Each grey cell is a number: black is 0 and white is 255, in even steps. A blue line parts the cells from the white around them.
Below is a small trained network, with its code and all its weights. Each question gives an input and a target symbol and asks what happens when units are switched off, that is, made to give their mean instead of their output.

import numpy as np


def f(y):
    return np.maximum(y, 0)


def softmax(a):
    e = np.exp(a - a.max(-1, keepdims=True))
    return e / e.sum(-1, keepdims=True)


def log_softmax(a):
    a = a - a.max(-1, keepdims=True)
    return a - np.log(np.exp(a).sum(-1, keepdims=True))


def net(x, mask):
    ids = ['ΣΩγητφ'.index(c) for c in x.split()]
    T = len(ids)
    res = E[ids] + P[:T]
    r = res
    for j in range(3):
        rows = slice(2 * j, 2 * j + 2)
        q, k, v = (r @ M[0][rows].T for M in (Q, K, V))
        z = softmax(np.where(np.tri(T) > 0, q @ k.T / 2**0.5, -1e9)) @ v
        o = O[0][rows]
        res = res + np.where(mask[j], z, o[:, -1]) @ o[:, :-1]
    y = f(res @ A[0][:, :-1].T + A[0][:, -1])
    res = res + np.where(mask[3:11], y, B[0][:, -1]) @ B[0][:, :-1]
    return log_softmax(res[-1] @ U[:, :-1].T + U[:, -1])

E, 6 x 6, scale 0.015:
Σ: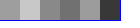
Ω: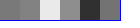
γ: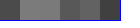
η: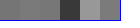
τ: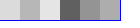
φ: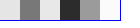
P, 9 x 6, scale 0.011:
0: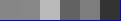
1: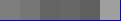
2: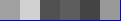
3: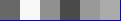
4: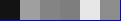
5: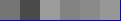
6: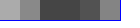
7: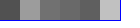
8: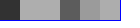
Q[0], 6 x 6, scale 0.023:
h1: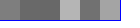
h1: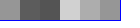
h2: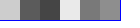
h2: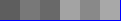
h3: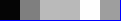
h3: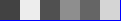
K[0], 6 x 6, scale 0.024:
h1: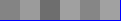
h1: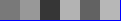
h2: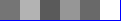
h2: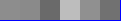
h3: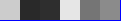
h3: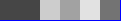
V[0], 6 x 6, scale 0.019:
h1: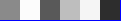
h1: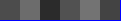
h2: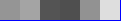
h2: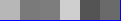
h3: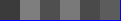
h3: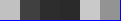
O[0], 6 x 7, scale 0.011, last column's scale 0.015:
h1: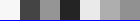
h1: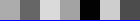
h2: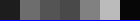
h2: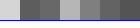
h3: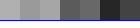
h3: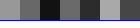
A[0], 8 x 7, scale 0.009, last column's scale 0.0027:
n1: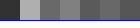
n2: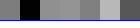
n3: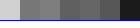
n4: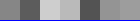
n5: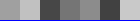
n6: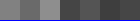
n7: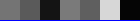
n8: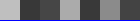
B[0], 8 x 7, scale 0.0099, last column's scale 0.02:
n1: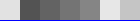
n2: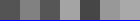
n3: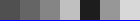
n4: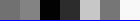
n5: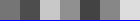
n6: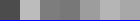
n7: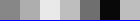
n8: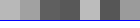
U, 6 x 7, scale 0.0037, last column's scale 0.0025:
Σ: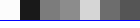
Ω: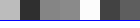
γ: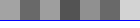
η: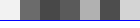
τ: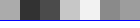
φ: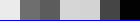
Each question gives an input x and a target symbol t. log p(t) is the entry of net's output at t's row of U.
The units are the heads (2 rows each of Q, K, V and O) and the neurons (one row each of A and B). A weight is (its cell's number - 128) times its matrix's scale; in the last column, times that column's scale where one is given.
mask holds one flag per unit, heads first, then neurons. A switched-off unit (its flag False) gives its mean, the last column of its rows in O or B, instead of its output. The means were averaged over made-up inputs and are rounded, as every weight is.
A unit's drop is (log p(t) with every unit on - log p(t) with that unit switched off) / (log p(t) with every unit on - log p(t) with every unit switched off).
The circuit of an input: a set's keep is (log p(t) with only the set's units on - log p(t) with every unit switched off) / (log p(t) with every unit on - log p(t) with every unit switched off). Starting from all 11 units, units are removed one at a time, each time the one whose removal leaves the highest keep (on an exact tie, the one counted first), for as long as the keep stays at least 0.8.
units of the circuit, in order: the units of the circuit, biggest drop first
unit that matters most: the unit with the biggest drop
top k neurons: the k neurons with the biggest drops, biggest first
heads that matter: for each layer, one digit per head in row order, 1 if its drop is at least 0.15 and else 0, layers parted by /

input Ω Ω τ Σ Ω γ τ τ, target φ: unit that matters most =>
h2
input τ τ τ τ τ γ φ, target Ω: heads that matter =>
100
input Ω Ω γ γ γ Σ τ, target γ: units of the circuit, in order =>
(h3; n5; h1)
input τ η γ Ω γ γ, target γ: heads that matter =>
001
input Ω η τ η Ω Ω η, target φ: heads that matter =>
110
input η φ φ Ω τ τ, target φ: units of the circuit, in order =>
(h3; n7)
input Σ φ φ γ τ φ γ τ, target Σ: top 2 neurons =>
(n4; n6)
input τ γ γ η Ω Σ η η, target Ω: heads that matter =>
101
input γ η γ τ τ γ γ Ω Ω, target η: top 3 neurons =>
(n4; n5; n7)
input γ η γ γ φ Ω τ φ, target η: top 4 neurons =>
(n8; n4; n3; n5)
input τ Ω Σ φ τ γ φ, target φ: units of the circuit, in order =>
(n7; h3)
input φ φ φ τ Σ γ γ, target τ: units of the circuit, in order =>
(h1; h3)
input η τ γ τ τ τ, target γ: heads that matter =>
011
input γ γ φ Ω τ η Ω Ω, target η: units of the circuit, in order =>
(h1; n4; n5)
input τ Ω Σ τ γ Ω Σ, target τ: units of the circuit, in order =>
(h3)
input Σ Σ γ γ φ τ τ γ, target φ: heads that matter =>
001
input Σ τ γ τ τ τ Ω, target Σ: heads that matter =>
100
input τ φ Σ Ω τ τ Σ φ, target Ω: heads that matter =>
110
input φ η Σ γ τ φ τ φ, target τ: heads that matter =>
100
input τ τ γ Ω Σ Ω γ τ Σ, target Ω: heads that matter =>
101
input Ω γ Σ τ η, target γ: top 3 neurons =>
(n5; n4; n6)
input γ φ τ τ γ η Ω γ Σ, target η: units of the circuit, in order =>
(h1; h3; n8; n4)
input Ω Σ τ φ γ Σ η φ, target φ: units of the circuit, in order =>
(h2; h1)
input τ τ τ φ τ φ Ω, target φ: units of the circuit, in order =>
(n7; h3)
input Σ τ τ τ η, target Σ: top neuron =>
(n4)
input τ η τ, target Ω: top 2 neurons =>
(n3; n1)
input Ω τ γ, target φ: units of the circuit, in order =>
(h2)
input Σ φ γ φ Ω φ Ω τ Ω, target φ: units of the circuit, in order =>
(h3; n7)
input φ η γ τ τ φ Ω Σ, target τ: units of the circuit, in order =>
(h1; h3)
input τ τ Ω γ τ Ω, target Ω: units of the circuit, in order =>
(h3; h1)
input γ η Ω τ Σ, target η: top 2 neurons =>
(n8; n4)
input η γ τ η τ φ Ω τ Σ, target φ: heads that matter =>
001
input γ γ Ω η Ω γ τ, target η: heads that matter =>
101
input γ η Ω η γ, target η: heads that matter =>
101
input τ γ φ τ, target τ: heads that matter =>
011
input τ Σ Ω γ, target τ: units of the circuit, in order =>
(h3)
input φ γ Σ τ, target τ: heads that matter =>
100
